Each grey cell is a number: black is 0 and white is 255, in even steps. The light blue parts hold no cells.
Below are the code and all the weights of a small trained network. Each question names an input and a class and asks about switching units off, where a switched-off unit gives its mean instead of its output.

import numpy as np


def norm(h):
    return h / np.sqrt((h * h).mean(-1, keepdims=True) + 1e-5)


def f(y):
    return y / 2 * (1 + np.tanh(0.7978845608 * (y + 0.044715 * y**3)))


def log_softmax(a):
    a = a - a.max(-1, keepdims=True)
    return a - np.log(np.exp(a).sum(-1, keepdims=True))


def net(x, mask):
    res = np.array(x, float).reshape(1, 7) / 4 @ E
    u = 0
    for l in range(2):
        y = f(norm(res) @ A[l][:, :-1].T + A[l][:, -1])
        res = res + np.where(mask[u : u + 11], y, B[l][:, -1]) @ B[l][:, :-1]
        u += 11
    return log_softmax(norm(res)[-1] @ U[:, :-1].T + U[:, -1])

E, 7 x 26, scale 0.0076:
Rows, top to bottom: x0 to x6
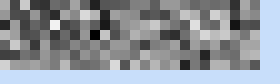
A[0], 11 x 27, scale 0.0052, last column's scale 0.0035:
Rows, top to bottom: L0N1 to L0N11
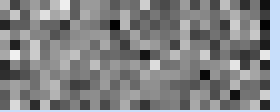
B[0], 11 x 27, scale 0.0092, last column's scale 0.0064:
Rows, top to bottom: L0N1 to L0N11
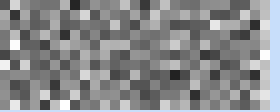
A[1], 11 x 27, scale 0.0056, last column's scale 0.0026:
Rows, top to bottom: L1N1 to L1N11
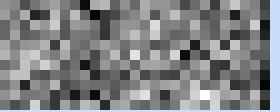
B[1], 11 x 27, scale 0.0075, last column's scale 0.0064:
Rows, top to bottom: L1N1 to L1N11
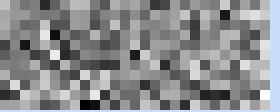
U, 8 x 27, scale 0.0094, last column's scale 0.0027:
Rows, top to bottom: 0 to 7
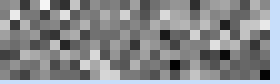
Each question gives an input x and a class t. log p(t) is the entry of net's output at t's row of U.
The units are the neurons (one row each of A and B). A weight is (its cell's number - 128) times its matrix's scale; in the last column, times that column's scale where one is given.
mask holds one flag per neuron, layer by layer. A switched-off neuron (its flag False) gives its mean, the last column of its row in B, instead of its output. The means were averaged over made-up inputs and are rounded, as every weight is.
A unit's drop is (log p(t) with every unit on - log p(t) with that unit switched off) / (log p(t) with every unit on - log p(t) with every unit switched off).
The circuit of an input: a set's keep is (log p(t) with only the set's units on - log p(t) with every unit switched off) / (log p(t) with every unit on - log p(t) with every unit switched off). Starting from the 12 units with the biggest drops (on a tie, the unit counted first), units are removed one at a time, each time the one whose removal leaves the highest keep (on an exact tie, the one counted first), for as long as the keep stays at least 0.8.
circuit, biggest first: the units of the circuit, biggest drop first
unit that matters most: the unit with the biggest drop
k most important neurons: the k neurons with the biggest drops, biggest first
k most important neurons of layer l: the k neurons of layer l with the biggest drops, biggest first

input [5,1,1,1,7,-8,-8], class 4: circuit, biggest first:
L0N3
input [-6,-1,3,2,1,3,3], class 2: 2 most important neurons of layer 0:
L0N7; L0N2
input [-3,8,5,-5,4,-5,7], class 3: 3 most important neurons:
L1N11; L0N3; L1N10
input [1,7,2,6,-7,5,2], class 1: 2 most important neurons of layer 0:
L0N5; L0N1
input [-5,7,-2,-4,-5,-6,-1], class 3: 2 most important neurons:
L1N11; L0N8
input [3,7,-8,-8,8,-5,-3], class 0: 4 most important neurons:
L1N5; L1N10; L0N4; L0N8
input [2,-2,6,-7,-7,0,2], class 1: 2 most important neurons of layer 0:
L0N5; L0N1
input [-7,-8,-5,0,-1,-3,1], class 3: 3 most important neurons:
L1N7; L0N9; L0N10
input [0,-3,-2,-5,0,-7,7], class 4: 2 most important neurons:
L1N6; L0N8
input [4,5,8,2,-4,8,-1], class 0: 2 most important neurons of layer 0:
L0N6; L0N10
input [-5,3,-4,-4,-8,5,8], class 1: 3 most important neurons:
L0N1; L0N3; L0N5
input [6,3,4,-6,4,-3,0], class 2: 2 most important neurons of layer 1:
L1N2; L1N10
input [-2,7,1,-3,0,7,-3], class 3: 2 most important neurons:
L1N11; L0N6
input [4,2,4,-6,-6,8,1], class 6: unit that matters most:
L0N8
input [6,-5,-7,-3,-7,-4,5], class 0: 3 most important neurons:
L1N5; L0N4; L0N11
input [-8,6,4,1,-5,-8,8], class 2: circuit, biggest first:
L0N2; L0N7
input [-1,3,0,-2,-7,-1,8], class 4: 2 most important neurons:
L1N6; L0N11
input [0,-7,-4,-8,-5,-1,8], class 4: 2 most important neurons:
L1N6; L1N10
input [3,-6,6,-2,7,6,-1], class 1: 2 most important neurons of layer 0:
L0N11; L0N4
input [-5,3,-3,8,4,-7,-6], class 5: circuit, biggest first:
L1N10
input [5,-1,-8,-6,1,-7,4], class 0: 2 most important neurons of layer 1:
L1N5; L1N10
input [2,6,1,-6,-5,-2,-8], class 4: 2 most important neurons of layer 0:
L0N3; L0N9
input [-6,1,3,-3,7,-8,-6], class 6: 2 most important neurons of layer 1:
L1N2; L1N6
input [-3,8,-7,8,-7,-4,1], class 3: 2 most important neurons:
L1N11; L0N10
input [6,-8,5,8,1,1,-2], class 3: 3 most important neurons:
L1N7; L1N1; L0N9
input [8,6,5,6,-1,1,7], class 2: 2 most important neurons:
L1N2; L0N3
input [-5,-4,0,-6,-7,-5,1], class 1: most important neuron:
L0N1
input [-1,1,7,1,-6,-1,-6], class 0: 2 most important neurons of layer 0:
L0N10; L0N11
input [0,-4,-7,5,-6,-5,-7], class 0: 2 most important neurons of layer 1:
L1N5; L1N6
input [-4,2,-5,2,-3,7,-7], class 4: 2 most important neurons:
L0N3; L0N6
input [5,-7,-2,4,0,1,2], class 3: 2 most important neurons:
L0N9; L1N7
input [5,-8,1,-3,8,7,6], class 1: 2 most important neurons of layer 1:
L1N11; L1N6
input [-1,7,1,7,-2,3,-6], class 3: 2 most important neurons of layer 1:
L1N11; L1N6
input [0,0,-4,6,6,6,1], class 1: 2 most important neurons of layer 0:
L0N11; L0N6
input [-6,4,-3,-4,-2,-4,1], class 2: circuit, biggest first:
L0N2
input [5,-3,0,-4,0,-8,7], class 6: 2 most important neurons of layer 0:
L0N6; L0N3
